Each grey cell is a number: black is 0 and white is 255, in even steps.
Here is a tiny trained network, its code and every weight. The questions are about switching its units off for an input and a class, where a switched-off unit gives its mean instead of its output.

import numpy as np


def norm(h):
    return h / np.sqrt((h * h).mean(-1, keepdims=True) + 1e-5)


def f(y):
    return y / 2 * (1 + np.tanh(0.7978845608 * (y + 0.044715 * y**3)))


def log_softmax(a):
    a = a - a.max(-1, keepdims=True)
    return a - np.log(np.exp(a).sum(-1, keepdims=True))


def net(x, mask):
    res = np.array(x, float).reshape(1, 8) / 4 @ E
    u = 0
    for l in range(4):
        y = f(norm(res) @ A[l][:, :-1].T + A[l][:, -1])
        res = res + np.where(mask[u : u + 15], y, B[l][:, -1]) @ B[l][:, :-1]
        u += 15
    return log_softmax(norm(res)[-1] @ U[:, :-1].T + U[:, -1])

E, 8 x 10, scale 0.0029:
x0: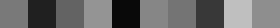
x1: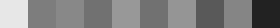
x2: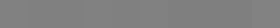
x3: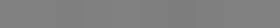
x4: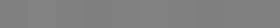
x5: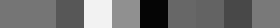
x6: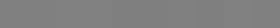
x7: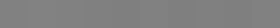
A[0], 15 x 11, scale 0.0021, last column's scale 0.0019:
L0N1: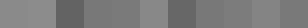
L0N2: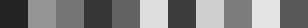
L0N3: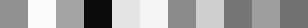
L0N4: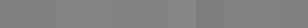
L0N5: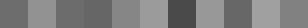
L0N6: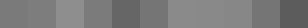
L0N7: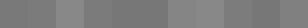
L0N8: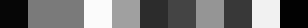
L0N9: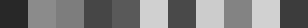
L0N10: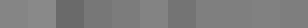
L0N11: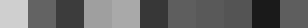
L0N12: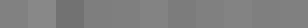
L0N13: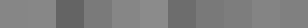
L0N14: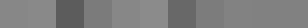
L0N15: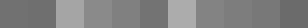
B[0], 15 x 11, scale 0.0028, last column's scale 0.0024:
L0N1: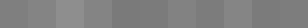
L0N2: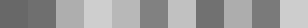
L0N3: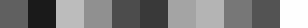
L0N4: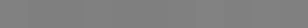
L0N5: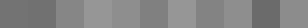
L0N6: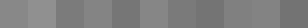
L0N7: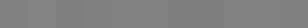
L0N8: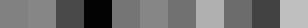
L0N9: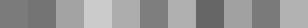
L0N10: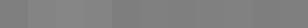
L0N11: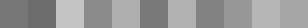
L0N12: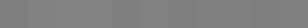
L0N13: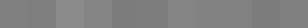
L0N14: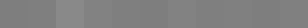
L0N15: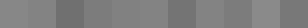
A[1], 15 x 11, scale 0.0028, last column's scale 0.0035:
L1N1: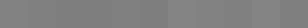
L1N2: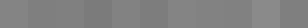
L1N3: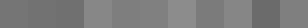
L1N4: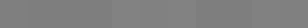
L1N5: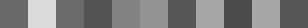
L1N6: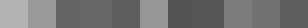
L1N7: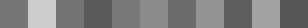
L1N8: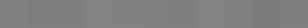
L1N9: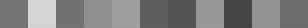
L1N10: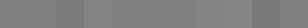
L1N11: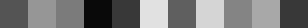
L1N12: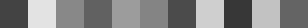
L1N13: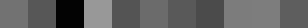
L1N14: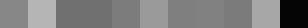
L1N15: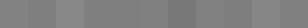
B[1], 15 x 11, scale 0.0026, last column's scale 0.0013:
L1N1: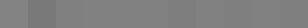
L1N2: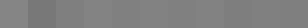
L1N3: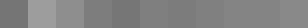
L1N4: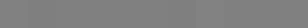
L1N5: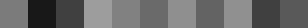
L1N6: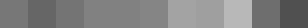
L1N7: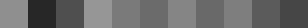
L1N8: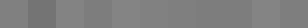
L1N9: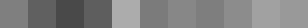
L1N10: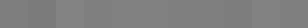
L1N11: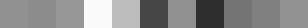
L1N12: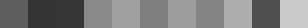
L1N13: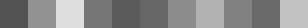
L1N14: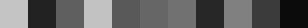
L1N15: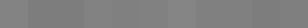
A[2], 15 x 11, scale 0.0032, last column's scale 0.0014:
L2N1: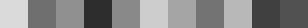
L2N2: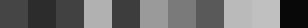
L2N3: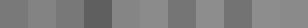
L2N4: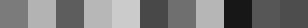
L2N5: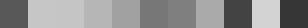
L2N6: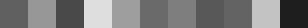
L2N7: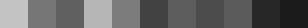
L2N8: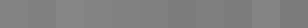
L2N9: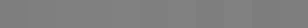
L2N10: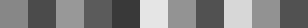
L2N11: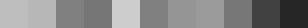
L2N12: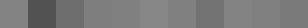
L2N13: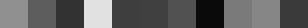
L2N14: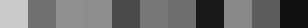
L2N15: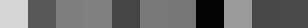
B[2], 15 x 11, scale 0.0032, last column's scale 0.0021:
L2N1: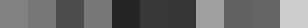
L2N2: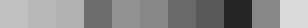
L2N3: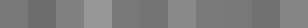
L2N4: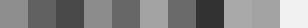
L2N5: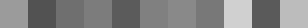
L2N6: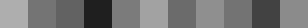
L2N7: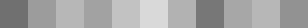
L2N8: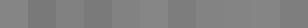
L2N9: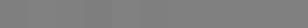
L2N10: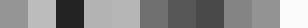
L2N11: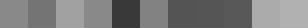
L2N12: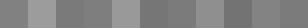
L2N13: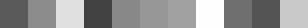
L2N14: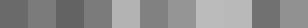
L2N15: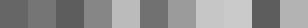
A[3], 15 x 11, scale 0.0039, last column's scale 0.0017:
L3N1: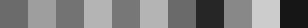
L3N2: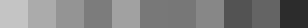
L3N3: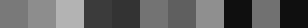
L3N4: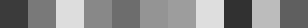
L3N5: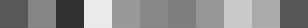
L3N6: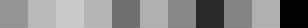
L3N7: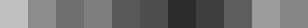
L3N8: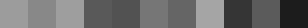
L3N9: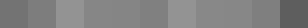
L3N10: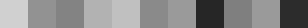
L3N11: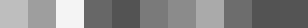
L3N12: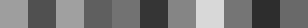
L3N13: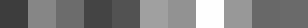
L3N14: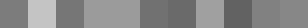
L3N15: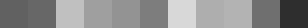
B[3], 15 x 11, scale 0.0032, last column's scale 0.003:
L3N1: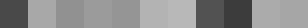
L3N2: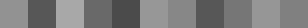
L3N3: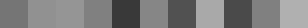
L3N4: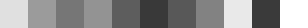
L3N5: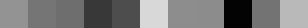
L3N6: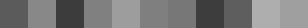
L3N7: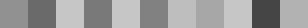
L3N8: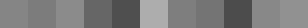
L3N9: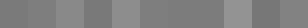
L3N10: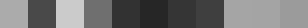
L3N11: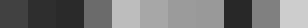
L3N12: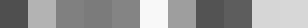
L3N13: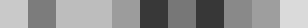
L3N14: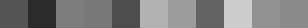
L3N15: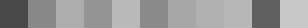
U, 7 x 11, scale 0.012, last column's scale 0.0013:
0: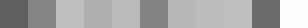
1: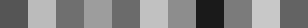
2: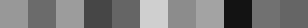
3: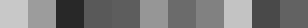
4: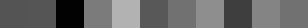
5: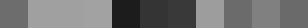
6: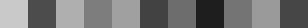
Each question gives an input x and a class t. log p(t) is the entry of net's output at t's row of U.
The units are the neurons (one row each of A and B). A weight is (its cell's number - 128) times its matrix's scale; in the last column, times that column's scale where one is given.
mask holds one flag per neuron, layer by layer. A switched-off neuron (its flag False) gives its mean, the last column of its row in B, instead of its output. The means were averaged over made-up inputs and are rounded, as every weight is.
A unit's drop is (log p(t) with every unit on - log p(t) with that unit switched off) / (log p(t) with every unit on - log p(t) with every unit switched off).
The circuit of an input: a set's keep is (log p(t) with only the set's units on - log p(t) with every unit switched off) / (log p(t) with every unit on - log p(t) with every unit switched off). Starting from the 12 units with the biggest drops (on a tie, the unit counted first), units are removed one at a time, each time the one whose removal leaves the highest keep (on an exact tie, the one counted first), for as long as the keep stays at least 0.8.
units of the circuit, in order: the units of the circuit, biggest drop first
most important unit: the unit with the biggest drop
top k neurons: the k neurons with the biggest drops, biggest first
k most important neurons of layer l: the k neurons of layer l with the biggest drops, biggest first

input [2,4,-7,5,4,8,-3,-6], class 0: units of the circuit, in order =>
L2N13, L2N7
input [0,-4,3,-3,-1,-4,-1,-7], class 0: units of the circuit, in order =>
L0N2
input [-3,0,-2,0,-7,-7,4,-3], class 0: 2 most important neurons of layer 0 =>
L0N3, L0N8
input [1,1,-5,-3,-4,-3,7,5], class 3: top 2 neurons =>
L2N10, L2N1
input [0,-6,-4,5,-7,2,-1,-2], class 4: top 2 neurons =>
L0N8, L0N3
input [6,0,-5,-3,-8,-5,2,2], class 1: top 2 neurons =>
L3N1, L0N8
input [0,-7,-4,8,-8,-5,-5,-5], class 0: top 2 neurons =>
L0N2, L2N4
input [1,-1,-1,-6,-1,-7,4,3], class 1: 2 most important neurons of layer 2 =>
L2N10, L2N13
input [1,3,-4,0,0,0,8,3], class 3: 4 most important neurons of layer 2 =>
L2N13, L2N15, L2N2, L2N14
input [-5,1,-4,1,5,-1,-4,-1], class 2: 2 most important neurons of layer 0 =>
L0N3, L0N2
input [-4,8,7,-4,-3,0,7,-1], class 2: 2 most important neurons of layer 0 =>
L0N2, L0N9
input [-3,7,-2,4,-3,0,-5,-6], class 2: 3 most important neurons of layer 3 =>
L3N11, L3N13, L3N4
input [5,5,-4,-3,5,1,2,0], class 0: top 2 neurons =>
L2N13, L0N8
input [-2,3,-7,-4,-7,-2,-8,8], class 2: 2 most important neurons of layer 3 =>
L3N11, L3N12
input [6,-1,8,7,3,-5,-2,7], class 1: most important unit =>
L3N1
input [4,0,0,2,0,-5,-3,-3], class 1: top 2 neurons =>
L3N1, L0N8
